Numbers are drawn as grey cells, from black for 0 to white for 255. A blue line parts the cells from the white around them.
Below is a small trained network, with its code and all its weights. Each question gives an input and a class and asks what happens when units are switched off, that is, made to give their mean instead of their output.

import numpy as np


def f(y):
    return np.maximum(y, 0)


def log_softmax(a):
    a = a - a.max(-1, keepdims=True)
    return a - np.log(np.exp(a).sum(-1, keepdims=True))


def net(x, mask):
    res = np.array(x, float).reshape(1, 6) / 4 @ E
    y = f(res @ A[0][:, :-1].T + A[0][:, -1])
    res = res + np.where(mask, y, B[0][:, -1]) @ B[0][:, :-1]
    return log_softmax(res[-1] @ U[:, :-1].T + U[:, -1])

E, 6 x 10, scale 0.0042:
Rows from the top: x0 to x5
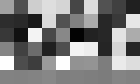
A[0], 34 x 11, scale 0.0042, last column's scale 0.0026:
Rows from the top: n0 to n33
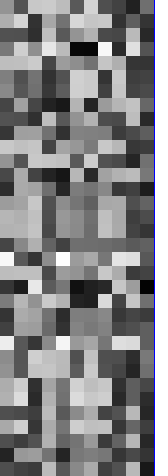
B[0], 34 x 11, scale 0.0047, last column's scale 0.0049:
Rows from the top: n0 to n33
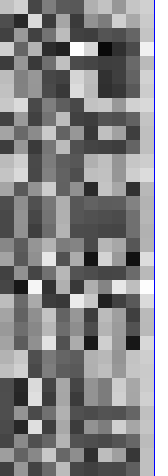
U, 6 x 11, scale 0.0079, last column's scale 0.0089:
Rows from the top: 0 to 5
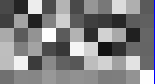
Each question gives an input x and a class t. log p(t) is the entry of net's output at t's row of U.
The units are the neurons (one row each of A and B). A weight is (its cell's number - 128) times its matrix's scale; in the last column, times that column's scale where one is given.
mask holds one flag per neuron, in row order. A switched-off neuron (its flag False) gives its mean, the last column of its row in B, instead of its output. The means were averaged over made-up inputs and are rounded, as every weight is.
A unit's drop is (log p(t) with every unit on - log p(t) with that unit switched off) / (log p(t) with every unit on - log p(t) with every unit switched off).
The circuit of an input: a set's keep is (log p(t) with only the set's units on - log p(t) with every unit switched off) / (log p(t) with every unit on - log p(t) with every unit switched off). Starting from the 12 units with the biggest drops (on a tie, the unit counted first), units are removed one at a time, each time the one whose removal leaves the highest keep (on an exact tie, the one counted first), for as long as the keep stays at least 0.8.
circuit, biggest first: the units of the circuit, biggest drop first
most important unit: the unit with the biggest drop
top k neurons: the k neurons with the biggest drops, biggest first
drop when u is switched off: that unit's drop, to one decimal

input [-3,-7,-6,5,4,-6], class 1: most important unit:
n10
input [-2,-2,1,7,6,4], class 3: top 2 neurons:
n6; n5
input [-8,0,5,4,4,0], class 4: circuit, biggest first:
n7; n12
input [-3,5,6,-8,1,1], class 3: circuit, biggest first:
n3; n21
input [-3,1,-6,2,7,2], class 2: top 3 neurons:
n18; n24; n20
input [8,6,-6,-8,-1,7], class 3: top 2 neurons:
n3; n21
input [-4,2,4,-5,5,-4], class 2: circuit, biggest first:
n18; n24
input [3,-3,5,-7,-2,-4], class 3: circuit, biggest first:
n3; n21
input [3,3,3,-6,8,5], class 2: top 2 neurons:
n18; n24
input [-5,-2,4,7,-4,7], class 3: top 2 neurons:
n5; n6
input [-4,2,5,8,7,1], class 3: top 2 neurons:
n5; n6
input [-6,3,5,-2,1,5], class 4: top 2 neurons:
n7; n12
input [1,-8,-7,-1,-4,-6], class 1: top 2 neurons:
n10; n4
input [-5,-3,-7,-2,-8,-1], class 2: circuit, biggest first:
n13
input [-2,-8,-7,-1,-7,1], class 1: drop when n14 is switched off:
0.2
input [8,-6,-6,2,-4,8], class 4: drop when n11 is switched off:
0.4
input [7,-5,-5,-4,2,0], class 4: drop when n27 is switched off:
-0.1
